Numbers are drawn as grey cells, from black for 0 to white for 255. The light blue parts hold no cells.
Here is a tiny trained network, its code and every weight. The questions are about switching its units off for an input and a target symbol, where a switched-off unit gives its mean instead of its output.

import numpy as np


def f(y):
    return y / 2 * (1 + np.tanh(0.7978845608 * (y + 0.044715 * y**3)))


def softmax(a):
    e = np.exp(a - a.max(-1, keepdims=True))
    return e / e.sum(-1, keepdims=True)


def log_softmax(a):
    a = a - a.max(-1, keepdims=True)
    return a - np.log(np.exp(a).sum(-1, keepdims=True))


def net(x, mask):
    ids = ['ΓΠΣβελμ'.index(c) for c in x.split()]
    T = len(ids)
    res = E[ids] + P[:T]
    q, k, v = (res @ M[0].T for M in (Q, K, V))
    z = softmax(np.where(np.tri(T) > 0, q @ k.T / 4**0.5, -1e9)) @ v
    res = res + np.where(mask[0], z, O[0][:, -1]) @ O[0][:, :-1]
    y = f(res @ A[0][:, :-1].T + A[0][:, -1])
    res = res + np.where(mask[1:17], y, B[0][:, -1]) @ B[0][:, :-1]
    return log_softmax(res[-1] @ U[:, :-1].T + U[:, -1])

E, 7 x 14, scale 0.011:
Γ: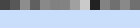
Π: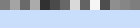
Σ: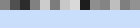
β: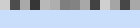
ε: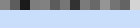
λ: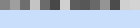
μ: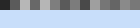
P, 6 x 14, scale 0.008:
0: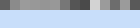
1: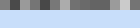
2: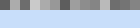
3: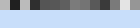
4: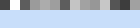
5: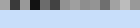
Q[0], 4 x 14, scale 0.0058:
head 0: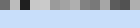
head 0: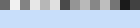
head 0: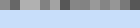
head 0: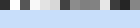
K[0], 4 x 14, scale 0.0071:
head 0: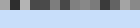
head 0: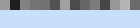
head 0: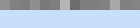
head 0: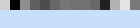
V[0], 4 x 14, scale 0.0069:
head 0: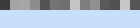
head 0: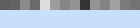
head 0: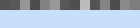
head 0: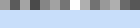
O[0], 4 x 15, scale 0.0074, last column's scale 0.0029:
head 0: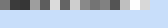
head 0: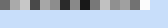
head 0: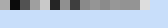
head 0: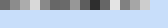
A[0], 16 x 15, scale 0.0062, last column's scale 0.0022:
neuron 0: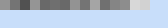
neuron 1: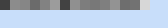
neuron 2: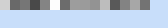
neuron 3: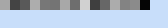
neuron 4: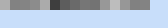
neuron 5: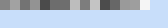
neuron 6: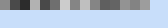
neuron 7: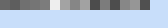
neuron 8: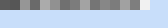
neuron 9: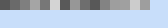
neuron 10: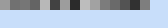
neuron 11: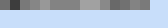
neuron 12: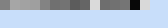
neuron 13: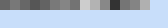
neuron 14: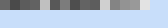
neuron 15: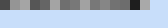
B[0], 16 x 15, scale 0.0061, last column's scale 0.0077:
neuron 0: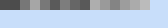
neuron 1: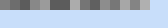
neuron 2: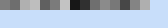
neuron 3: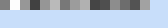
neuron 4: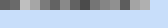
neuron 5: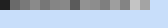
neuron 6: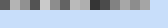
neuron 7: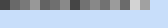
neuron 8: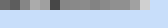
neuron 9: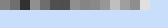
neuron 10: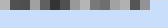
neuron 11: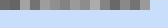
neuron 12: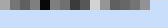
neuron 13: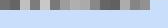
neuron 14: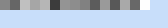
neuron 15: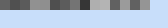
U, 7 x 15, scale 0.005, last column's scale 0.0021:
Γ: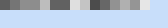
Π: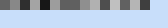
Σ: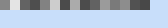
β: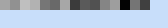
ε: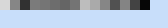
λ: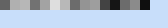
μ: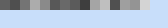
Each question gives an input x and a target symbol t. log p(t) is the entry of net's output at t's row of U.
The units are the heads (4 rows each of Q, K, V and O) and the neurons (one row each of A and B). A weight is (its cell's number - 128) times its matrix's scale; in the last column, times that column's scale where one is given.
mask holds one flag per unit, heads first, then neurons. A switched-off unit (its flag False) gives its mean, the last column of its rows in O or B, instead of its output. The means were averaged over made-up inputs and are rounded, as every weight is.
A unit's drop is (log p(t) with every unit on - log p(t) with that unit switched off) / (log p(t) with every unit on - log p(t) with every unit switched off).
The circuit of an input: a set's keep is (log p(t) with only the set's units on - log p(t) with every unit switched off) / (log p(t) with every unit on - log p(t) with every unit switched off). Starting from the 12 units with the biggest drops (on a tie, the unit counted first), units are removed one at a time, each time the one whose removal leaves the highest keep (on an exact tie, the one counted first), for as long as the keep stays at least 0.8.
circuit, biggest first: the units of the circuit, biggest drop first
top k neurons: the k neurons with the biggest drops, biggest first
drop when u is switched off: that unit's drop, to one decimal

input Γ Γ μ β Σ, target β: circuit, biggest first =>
head 0; neuron 4
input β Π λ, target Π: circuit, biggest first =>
head 0; neuron 14; neuron 7
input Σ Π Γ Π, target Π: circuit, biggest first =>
neuron 14; neuron 5
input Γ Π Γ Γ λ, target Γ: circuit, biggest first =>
head 0; neuron 6
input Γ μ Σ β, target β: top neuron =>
neuron 2
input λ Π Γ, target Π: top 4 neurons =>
neuron 7; neuron 14; neuron 2; neuron 9
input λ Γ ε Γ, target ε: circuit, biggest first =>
head 0; neuron 10
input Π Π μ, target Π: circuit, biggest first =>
head 0; neuron 14; neuron 7
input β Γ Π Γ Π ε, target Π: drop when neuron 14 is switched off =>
0.2
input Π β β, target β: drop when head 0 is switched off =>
0.2
